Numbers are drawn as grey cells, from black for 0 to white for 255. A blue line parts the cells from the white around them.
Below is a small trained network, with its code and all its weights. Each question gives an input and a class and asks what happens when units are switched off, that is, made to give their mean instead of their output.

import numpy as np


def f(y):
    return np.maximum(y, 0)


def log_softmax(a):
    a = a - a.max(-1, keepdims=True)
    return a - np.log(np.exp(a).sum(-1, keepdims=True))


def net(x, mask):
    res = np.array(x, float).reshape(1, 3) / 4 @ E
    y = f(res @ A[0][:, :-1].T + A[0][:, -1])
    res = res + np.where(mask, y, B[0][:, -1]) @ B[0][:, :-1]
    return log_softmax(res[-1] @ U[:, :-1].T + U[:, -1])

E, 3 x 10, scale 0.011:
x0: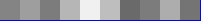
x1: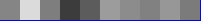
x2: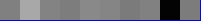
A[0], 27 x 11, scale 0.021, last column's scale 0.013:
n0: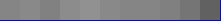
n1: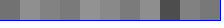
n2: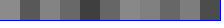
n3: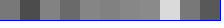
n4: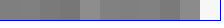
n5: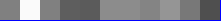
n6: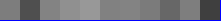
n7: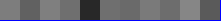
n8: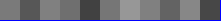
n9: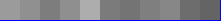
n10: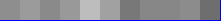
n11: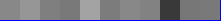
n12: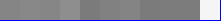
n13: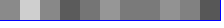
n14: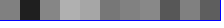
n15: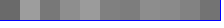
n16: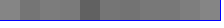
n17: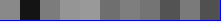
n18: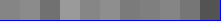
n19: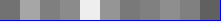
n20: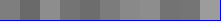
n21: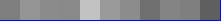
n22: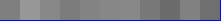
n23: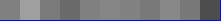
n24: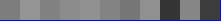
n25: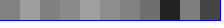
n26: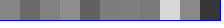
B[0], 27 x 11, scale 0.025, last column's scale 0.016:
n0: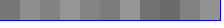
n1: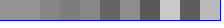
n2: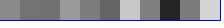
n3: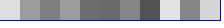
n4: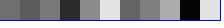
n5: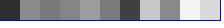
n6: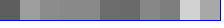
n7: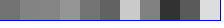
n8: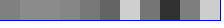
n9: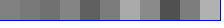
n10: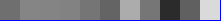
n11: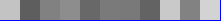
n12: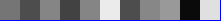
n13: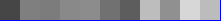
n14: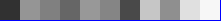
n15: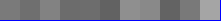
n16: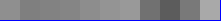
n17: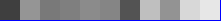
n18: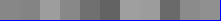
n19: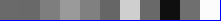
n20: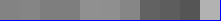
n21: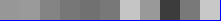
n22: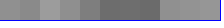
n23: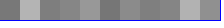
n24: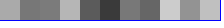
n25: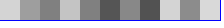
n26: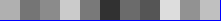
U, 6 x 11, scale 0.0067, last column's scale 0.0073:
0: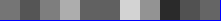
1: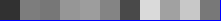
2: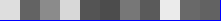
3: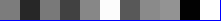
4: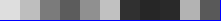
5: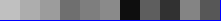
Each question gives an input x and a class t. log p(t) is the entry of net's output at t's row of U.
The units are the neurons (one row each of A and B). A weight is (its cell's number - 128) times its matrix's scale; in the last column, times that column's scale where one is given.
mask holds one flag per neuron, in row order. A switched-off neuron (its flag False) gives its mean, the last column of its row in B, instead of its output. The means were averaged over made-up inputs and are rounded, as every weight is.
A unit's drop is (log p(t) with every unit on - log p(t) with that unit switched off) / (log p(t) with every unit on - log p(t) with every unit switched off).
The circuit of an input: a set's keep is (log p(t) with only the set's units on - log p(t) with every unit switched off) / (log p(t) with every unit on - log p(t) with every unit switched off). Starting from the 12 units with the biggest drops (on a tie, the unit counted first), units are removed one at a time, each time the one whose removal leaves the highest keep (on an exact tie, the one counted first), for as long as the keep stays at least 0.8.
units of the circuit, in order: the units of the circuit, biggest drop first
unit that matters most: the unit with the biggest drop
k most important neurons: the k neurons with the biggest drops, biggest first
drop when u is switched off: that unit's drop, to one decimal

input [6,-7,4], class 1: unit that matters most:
n14
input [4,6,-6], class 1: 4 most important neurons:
n5; n13; n25; n11
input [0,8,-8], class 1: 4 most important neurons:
n5; n13; n25; n11
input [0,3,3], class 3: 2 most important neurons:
n14; n17
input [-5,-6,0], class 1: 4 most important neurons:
n17; n14; n19; n10
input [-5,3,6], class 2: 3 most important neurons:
n19; n25; n11
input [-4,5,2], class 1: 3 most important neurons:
n5; n19; n13
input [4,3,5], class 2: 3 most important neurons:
n25; n11; n7
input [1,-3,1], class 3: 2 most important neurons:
n5; n13
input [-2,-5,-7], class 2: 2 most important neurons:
n3; n26
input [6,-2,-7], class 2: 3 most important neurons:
n3; n26; n7
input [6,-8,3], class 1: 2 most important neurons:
n14; n17
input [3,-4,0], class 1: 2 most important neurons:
n14; n7
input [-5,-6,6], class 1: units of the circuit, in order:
n17
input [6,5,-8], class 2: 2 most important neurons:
n3; n26
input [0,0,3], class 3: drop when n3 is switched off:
0.2
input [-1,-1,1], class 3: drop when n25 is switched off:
0.0
